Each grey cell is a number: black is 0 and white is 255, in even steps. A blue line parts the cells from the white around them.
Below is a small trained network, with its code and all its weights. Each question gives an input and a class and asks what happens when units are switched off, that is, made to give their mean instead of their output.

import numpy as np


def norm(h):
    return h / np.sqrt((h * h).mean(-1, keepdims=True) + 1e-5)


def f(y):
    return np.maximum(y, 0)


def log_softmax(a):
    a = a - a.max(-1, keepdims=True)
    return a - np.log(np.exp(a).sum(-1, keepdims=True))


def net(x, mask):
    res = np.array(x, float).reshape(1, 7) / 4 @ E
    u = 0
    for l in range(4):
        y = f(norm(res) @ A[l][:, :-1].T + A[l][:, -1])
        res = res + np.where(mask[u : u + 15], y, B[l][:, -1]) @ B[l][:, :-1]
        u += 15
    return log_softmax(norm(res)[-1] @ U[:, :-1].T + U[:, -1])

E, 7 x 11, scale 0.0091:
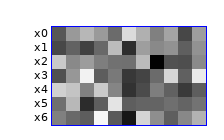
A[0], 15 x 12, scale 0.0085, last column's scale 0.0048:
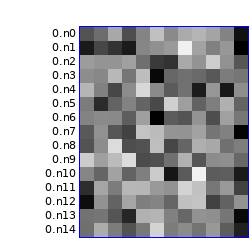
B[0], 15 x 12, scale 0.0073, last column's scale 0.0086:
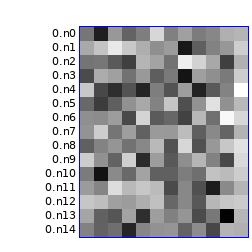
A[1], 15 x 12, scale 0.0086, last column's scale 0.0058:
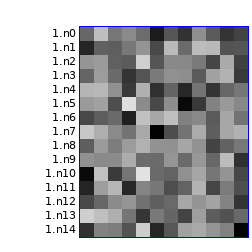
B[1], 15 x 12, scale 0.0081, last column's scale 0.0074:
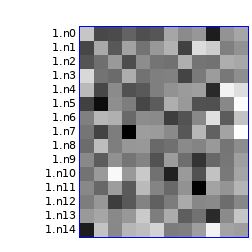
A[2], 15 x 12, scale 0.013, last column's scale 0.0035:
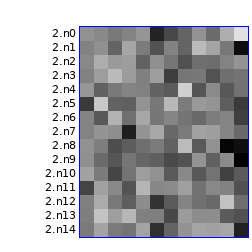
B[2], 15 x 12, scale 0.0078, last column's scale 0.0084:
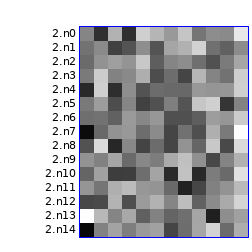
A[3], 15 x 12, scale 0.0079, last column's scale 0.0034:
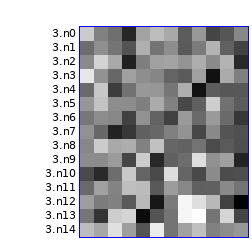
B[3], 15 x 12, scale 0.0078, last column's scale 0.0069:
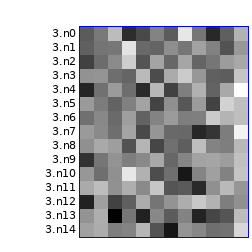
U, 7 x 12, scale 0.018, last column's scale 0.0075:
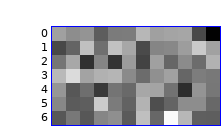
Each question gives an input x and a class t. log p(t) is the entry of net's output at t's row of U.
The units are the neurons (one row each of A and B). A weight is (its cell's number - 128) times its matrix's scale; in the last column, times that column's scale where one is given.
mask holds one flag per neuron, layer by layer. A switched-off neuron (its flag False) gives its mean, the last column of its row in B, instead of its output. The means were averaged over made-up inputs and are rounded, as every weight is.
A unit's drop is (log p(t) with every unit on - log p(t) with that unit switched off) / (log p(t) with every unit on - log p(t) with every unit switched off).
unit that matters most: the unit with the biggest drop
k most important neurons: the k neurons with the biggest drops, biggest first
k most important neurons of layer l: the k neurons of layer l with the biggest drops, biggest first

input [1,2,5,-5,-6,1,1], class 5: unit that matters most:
0.n5
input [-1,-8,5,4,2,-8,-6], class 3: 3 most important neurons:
1.n7, 0.n9, 0.n6
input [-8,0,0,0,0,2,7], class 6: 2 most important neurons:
0.n5, 0.n2
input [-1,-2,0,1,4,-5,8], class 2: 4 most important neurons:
3.n13, 0.n9, 0.n2, 0.n1
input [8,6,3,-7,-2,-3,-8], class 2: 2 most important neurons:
0.n13, 0.n6
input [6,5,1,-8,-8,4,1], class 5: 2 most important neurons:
0.n1, 0.n5
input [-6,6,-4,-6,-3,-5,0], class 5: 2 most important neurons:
0.n1, 0.n5
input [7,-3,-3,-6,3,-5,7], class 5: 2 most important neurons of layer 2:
2.n10, 2.n8
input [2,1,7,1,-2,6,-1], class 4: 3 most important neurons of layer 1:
1.n4, 1.n0, 1.n5
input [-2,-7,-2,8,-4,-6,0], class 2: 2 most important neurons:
3.n13, 0.n6
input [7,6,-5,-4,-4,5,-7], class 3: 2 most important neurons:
0.n1, 0.n7
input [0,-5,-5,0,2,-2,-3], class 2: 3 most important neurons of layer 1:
1.n7, 1.n13, 1.n11
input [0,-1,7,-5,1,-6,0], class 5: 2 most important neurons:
3.n10, 1.n7
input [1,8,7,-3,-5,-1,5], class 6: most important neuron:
1.n1
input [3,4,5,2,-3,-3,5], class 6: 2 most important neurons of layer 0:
0.n5, 0.n4
